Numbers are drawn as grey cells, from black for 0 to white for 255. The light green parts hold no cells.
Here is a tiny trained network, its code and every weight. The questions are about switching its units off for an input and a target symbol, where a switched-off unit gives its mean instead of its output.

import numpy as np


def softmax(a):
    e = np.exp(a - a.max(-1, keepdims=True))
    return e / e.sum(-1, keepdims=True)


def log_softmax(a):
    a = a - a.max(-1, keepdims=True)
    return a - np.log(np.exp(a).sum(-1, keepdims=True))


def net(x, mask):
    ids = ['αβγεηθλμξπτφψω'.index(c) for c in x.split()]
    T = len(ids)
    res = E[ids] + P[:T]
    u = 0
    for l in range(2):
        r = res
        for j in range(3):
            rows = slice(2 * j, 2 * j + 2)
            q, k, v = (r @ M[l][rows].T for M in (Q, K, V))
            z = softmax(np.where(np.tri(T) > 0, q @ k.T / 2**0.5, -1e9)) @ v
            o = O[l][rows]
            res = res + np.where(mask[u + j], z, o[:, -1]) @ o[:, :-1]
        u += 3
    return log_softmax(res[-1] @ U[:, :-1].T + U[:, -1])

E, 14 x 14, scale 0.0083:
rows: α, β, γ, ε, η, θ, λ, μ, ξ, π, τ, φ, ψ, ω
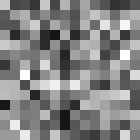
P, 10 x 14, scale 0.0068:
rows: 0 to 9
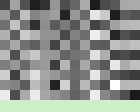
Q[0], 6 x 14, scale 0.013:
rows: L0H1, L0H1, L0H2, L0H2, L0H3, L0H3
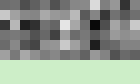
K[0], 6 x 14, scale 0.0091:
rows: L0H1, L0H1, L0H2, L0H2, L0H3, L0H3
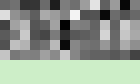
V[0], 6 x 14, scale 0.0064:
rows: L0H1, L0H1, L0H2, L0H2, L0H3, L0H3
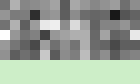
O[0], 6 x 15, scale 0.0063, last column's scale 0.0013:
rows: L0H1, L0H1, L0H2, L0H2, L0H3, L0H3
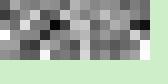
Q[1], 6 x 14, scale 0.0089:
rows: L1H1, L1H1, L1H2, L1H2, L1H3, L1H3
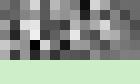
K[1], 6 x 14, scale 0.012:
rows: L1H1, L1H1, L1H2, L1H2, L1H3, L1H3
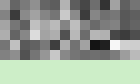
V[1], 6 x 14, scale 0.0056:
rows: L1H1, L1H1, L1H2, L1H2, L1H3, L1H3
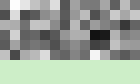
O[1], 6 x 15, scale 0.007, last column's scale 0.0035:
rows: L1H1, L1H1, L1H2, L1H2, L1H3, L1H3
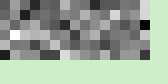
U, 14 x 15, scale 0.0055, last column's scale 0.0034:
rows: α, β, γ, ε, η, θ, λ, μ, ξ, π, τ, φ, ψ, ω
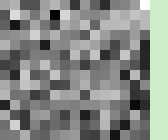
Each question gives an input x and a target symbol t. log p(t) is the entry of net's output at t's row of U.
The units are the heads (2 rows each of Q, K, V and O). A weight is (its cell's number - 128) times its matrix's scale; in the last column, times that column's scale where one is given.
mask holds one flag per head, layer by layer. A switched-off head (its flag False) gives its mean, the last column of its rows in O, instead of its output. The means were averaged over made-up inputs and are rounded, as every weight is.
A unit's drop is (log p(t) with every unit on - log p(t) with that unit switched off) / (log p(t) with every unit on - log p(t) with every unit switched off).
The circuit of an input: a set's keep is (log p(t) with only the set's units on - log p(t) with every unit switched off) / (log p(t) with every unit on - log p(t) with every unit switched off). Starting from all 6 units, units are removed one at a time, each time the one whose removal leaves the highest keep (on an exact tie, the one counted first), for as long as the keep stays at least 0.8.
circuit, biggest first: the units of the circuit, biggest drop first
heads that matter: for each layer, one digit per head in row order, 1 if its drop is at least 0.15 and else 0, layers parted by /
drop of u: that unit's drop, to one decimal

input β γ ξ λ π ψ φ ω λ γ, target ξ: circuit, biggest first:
[L0H2]
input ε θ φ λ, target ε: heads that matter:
010 / 100
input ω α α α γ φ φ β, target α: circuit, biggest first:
[L0H3, L1H3]
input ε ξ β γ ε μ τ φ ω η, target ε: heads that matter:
010 / 100
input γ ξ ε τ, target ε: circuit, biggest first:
[L1H1, L0H2]
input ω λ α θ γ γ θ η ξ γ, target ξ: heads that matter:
010 / 010
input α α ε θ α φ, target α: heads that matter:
001 / 011
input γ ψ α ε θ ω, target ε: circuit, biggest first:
[L0H2, L1H1]
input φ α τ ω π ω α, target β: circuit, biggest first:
[L0H1, L1H3, L0H3]
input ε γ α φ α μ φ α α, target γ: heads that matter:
111 / 011
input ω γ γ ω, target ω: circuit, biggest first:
[L1H1, L0H3]
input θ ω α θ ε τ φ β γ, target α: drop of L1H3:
0.1
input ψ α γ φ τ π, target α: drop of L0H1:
-0.1
